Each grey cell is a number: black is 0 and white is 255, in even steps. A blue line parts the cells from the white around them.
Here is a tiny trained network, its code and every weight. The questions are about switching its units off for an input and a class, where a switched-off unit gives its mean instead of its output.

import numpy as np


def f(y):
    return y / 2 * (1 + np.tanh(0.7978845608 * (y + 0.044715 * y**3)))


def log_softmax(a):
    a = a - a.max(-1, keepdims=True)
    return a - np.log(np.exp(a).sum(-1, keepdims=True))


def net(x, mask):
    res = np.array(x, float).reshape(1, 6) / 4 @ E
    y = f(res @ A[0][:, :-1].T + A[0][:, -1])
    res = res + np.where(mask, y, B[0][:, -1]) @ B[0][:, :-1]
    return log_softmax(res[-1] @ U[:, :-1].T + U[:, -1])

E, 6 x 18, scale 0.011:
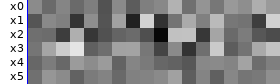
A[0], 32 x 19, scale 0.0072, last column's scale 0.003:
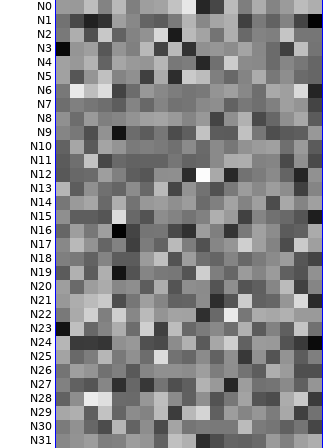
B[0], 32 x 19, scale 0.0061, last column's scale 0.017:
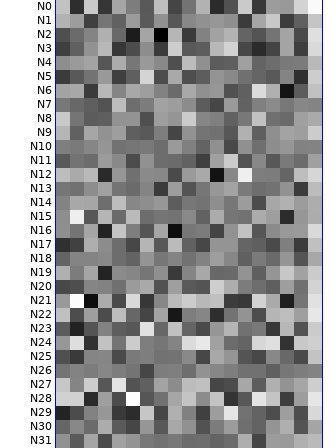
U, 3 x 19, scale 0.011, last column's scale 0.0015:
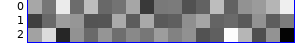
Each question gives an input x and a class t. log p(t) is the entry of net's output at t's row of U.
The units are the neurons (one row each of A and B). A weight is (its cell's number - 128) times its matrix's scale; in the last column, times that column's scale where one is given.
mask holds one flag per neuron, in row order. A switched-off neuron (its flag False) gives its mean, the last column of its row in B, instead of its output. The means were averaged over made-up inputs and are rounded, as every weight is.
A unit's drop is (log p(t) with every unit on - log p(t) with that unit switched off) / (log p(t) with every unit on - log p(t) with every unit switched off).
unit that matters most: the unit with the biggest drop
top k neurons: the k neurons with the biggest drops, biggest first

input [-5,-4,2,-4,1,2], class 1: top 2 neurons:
(N28 N21)
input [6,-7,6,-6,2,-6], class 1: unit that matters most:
N29
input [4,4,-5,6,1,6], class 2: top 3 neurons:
(N21 N28 N6)
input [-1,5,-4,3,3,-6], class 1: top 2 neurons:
(N3 N23)
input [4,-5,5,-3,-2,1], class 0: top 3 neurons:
(N27 N12 N3)
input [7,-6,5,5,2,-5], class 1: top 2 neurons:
(N29 N2)
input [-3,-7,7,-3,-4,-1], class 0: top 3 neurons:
(N27 N12 N16)
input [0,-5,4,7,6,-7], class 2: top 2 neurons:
(N21 N28)
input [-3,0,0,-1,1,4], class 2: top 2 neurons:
(N0 N22)
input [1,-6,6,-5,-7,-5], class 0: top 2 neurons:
(N27 N12)
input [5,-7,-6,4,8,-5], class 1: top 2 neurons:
(N2 N29)
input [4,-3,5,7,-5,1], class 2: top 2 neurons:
(N21 N28)
